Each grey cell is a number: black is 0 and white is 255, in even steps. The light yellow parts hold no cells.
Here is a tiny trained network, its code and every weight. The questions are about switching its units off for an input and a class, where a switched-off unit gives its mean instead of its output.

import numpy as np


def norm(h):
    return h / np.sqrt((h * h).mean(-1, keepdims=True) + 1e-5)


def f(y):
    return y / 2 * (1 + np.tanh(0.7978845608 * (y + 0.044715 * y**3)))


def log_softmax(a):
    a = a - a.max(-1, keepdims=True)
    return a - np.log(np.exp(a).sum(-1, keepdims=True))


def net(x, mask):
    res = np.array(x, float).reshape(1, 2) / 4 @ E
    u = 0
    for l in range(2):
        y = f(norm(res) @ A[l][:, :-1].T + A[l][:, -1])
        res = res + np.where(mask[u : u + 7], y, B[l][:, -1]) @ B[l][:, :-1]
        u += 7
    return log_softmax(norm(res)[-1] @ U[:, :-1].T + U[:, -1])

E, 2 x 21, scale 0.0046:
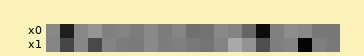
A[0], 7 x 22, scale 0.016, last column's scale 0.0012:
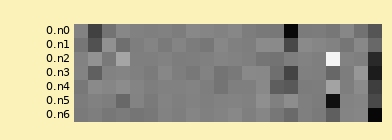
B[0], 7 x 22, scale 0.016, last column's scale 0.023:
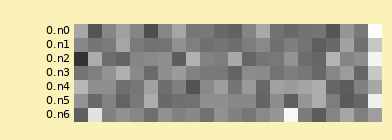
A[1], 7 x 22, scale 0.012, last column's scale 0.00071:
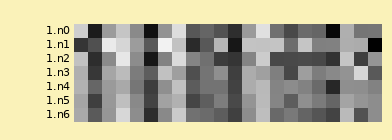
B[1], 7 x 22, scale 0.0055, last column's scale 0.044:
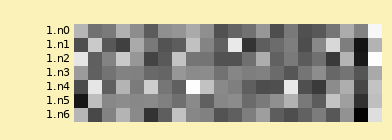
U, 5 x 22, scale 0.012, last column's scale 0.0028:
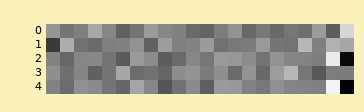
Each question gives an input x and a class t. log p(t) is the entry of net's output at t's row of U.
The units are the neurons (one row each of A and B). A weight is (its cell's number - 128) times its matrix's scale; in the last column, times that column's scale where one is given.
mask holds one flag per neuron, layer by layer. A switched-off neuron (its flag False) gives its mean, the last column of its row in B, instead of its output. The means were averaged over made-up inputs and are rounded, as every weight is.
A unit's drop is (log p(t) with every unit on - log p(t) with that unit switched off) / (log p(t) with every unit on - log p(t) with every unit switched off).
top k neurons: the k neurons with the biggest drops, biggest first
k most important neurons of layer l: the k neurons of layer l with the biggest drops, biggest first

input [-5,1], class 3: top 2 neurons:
[0.n0, 0.n2]
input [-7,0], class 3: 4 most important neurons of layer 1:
[1.n0, 1.n2, 1.n6, 1.n4]
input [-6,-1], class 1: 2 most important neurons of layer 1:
[1.n2, 1.n6]
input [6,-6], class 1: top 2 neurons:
[0.n2, 1.n2]
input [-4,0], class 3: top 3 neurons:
[0.n0, 0.n1, 0.n3]
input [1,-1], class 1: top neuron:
[0.n2]
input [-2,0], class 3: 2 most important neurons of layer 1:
[1.n0, 1.n2]
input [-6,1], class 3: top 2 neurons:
[0.n0, 0.n2]
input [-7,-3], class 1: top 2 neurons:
[0.n0, 1.n2]
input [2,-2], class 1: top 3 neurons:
[0.n2, 1.n2, 1.n6]
